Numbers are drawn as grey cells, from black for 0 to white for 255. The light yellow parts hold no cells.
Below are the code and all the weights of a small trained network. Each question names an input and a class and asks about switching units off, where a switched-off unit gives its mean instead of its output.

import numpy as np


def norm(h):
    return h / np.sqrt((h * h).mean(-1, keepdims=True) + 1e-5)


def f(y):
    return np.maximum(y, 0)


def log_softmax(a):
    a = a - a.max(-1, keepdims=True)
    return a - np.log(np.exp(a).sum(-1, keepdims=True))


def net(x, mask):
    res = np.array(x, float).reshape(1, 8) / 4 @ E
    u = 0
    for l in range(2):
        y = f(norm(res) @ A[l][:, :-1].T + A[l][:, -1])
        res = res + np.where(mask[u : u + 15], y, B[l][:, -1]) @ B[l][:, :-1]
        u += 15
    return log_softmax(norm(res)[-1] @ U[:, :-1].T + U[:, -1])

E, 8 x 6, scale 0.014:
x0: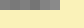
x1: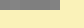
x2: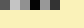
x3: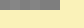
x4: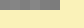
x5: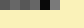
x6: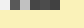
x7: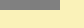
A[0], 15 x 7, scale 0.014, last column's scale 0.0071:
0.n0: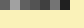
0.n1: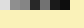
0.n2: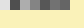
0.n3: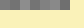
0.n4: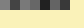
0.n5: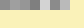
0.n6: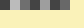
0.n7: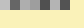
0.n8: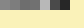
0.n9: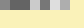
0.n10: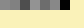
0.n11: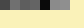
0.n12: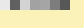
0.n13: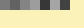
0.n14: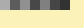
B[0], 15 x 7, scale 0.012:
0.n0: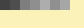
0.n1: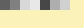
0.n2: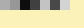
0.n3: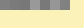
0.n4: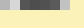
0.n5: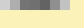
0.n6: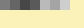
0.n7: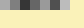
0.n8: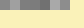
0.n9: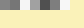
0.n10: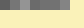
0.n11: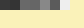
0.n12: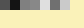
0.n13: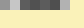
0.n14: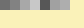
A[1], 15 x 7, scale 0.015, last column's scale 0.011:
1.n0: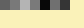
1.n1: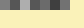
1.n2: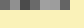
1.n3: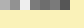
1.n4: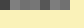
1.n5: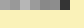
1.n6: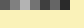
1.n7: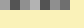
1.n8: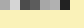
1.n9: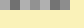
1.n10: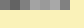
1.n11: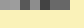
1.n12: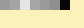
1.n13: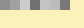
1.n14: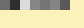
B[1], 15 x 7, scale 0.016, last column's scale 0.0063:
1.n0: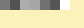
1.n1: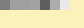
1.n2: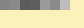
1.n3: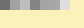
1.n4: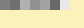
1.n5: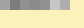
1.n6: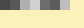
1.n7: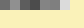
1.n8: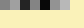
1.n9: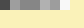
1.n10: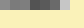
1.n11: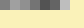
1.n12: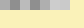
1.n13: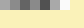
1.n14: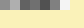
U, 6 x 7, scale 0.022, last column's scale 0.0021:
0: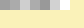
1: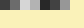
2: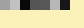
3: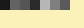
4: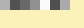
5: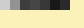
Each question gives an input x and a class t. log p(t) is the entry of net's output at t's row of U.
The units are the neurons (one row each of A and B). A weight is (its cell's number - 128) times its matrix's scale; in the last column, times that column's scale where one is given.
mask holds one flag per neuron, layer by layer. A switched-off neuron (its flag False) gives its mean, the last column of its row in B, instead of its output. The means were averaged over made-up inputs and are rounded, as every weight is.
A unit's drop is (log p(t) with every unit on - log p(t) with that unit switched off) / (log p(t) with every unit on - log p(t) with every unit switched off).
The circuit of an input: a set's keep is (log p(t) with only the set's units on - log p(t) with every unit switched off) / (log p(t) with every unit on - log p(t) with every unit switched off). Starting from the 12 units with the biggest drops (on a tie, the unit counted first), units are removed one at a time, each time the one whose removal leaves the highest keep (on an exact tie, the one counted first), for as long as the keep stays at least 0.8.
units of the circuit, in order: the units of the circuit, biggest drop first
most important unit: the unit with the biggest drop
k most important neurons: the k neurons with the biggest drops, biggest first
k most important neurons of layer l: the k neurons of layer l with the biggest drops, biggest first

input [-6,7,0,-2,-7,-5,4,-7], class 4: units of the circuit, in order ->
(0.n12)
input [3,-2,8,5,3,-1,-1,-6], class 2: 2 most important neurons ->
(0.n6 0.n11)
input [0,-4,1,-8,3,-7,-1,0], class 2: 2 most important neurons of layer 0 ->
(0.n9 0.n5)
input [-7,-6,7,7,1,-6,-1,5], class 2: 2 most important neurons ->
(0.n9 0.n6)
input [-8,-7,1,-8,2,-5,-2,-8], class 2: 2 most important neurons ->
(0.n9 0.n1)
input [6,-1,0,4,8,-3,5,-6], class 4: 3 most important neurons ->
(0.n2 0.n12 0.n9)
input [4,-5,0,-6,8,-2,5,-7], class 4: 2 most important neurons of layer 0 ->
(0.n2 0.n12)
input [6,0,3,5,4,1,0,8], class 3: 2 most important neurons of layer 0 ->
(0.n6 0.n9)
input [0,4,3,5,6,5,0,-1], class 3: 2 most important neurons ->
(0.n9 0.n6)
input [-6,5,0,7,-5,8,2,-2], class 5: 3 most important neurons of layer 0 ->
(0.n4 0.n9 0.n1)
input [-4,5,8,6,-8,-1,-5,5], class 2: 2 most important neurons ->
(0.n11 1.n8)
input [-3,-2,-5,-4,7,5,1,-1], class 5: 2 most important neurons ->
(0.n7 0.n1)
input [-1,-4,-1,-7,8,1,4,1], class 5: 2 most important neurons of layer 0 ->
(0.n4 0.n2)
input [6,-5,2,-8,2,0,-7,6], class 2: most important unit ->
0.n11
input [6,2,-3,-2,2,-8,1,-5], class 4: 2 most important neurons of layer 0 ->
(0.n12 0.n1)
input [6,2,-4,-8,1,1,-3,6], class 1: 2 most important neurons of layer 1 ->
(1.n0 1.n6)
